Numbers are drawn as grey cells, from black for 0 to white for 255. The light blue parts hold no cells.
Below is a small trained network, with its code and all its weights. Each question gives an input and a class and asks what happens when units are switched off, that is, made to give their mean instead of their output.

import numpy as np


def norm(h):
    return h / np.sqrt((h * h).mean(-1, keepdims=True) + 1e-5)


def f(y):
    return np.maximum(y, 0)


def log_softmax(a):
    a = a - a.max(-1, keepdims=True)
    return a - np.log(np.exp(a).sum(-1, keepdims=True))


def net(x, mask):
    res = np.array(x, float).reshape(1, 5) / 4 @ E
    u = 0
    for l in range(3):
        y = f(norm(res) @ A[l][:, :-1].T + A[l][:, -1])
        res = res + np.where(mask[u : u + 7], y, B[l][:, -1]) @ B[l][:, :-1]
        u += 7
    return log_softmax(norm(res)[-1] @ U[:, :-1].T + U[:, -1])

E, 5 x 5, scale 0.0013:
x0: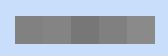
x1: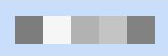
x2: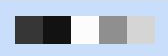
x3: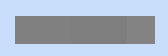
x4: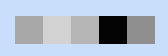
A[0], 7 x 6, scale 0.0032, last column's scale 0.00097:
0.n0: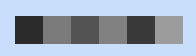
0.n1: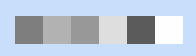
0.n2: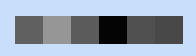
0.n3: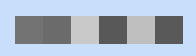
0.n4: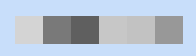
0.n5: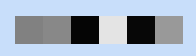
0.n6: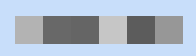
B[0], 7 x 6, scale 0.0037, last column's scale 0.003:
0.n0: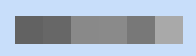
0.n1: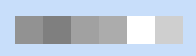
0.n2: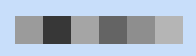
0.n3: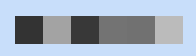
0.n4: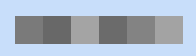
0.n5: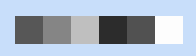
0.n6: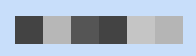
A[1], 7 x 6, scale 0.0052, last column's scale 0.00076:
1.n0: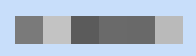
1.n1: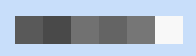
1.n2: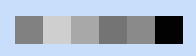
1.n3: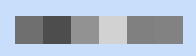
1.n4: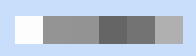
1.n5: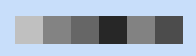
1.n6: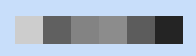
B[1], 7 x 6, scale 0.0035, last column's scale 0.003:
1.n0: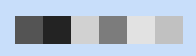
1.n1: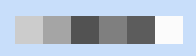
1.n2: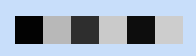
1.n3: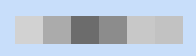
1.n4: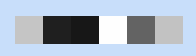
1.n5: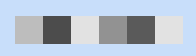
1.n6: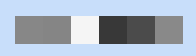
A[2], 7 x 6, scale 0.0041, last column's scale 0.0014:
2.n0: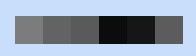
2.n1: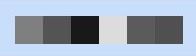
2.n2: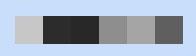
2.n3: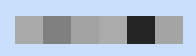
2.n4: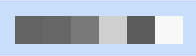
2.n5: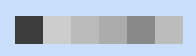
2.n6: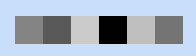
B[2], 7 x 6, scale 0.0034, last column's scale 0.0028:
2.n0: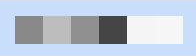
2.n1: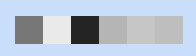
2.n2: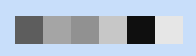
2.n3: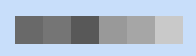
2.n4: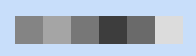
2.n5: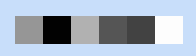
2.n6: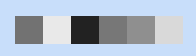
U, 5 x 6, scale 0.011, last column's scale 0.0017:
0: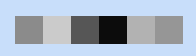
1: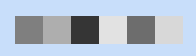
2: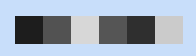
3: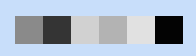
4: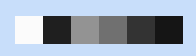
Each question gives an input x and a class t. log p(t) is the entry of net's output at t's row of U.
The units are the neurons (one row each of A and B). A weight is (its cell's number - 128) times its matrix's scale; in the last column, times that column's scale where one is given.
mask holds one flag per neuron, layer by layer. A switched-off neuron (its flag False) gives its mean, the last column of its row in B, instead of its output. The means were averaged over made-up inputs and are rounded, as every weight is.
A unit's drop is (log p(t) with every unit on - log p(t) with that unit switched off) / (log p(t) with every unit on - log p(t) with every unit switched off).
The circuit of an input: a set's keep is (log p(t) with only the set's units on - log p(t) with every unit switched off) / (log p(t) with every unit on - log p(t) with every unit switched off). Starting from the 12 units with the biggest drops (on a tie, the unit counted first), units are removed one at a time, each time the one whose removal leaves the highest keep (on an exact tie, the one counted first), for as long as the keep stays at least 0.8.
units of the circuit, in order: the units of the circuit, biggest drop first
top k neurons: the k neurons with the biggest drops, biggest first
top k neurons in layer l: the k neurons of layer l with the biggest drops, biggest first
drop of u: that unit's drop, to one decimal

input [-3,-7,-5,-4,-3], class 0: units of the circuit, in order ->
[2.n0]
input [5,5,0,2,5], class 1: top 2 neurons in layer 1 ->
[1.n2; 1.n4]
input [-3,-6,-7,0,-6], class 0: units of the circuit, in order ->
[0.n5; 2.n0]
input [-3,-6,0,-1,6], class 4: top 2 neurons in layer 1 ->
[1.n5; 1.n4]
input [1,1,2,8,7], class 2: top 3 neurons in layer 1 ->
[1.n2; 1.n1; 1.n3]
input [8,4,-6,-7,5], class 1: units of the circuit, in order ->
[1.n4; 1.n2]
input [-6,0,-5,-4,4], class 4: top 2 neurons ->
[1.n5; 0.n2]
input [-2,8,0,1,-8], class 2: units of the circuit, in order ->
[0.n5; 2.n5]
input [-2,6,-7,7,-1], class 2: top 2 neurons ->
[0.n5; 1.n0]
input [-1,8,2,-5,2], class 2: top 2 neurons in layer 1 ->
[1.n2; 1.n4]
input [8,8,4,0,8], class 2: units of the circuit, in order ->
[2.n5; 1.n2]
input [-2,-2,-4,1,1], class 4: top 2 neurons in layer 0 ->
[0.n2; 0.n3]
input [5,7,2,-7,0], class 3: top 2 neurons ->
[0.n1; 0.n5]
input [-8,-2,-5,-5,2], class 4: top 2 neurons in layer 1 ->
[1.n4; 1.n5]
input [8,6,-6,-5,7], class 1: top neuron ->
[1.n4]
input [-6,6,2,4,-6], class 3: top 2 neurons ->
[0.n1; 1.n3]
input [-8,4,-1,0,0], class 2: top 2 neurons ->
[2.n5; 1.n2]
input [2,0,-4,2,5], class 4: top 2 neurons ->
[1.n5; 0.n2]
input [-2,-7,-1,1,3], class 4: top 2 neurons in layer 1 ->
[1.n5; 1.n4]
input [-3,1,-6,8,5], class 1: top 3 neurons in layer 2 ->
[2.n1; 2.n5; 2.n3]
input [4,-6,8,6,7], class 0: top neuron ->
[2.n6]
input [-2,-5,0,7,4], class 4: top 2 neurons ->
[0.n5; 1.n5]
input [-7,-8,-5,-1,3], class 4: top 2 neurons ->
[1.n4; 1.n5]
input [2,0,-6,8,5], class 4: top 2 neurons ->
[1.n5; 0.n2]
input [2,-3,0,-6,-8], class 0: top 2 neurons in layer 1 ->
[1.n4; 1.n0]
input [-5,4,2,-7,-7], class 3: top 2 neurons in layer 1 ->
[1.n3; 1.n2]
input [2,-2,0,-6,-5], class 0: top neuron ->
[0.n5]
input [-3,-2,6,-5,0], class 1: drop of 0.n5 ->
0.6
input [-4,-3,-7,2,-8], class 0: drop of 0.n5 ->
0.7
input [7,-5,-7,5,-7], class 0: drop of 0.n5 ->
0.6
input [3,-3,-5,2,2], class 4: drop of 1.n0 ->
0.0
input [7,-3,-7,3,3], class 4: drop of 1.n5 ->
0.2
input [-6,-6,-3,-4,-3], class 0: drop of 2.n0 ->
0.1
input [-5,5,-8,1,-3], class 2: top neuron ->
[0.n5]
